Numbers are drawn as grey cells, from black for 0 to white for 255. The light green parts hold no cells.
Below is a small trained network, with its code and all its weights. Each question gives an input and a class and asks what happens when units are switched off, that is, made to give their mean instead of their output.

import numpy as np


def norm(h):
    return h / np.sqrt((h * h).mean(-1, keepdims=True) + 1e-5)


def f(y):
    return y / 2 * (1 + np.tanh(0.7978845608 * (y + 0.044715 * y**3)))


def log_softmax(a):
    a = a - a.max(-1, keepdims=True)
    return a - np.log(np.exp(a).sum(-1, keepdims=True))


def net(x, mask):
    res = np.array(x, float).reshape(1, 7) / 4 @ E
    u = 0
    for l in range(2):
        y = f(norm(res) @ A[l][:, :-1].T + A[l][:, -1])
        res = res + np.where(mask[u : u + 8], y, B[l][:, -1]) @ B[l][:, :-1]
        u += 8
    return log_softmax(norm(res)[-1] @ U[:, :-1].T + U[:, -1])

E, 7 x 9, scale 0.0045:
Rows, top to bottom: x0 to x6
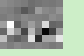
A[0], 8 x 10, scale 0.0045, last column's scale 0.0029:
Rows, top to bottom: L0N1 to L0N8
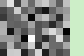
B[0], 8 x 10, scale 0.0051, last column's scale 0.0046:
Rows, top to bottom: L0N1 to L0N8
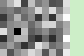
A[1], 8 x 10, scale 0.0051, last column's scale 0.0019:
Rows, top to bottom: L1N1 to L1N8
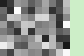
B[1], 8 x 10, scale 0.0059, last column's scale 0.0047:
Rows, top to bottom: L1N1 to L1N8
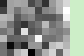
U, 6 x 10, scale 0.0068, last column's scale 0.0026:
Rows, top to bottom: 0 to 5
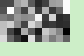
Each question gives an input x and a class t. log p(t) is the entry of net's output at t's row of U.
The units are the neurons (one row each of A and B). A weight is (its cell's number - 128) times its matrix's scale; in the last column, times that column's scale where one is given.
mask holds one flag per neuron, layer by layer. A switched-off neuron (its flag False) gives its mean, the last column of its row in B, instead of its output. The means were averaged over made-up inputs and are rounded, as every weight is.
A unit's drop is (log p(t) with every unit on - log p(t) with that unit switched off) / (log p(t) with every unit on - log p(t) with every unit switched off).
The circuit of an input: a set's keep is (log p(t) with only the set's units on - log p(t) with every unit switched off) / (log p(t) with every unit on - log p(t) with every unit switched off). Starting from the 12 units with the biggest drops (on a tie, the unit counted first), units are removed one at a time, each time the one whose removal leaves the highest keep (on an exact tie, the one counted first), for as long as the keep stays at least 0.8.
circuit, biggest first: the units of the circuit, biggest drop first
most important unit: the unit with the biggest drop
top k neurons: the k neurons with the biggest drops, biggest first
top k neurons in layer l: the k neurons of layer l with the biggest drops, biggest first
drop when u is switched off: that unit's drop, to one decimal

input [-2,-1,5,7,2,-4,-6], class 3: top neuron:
[L0N6]
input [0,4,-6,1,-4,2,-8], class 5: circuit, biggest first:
[L0N6; L1N8]
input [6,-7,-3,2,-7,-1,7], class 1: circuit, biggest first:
[L0N1; L1N8]
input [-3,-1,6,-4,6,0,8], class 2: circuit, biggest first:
[L0N2; L0N3]
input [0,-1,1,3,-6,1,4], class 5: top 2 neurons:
[L0N6; L1N7]
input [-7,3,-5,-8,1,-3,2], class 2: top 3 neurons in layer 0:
[L0N6; L0N2; L0N8]
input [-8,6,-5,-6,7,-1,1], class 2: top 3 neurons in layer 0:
[L0N8; L0N2; L0N3]
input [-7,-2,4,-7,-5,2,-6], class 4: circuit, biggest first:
[L0N5; L1N4]
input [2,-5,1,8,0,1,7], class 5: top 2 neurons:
[L1N7; L0N6]
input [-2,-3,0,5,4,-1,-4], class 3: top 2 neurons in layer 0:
[L0N3; L0N8]
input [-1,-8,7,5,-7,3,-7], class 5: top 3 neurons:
[L1N7; L0N6; L0N1]
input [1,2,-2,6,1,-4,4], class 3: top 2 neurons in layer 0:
[L0N6; L0N8]
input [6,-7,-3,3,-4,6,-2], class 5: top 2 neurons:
[L1N7; L1N8]
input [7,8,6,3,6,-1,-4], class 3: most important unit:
L0N8
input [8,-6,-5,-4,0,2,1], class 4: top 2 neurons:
[L0N3; L0N5]
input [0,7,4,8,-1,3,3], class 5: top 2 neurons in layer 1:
[L1N7; L1N1]
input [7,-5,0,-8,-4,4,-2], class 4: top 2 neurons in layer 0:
[L0N5; L0N6]
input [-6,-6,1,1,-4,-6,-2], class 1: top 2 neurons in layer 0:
[L0N1; L0N6]
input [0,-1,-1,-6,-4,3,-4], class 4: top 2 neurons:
[L0N5; L0N6]
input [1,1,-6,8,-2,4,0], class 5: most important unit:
L1N7
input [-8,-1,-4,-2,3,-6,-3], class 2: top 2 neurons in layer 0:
[L0N8; L0N1]
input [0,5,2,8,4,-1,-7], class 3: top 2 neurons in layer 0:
[L0N3; L0N8]
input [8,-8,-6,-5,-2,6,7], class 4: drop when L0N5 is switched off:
0.2
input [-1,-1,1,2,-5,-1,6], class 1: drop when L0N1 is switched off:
0.2
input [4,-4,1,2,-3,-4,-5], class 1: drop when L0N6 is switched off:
0.1
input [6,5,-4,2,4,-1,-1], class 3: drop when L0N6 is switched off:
0.2
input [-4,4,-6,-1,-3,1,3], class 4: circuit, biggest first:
[L0N5]
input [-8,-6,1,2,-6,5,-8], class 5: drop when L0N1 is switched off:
0.1
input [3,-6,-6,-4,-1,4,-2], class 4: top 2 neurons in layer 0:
[L0N5; L0N3]
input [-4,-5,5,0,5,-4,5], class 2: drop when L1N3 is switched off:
0.0
